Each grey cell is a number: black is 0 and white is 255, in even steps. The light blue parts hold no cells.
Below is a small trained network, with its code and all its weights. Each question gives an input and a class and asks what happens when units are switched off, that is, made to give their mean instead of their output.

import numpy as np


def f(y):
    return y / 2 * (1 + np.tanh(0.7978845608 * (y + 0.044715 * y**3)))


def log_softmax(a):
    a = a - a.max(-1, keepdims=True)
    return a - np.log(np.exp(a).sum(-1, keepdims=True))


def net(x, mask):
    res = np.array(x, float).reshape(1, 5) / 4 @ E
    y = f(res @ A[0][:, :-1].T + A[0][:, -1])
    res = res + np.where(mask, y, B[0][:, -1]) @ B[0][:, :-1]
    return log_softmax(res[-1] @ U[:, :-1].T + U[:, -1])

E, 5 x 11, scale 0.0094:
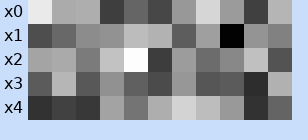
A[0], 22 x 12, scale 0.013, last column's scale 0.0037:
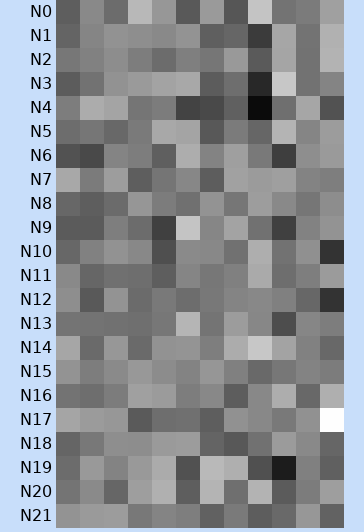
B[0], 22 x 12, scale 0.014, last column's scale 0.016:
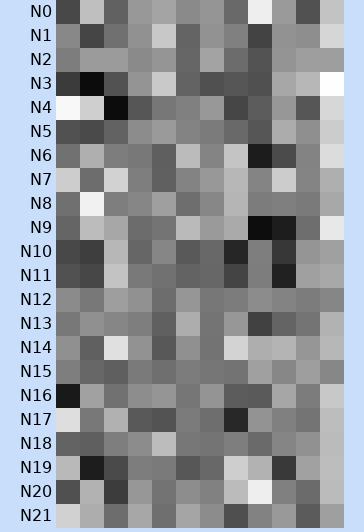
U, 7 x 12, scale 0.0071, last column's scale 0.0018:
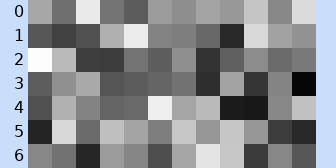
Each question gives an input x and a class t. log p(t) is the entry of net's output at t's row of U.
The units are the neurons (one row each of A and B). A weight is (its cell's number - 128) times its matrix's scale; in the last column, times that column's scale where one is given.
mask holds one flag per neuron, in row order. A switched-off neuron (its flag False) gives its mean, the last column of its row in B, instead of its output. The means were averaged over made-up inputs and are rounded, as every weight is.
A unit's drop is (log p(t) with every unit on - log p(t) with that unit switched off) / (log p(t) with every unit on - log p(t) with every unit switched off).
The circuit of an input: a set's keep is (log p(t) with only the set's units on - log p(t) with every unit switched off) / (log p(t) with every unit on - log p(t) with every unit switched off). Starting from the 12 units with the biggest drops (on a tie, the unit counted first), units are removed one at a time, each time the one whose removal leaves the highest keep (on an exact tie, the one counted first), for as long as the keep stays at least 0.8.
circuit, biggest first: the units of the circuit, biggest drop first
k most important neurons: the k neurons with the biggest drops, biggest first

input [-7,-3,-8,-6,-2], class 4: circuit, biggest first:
(N9)
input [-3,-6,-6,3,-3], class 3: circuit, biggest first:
(N10 N11)
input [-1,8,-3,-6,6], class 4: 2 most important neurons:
(N9 N6)
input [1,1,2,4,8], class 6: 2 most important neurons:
(N19 N20)
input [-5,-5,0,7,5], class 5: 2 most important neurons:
(N0 N20)
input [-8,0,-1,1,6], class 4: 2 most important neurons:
(N9 N6)
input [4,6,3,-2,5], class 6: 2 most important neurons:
(N19 N9)
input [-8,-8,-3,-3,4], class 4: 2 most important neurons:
(N9 N6)
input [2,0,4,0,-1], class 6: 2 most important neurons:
(N4 N3)
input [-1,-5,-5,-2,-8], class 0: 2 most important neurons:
(N7 N14)
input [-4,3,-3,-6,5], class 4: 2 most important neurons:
(N9 N6)
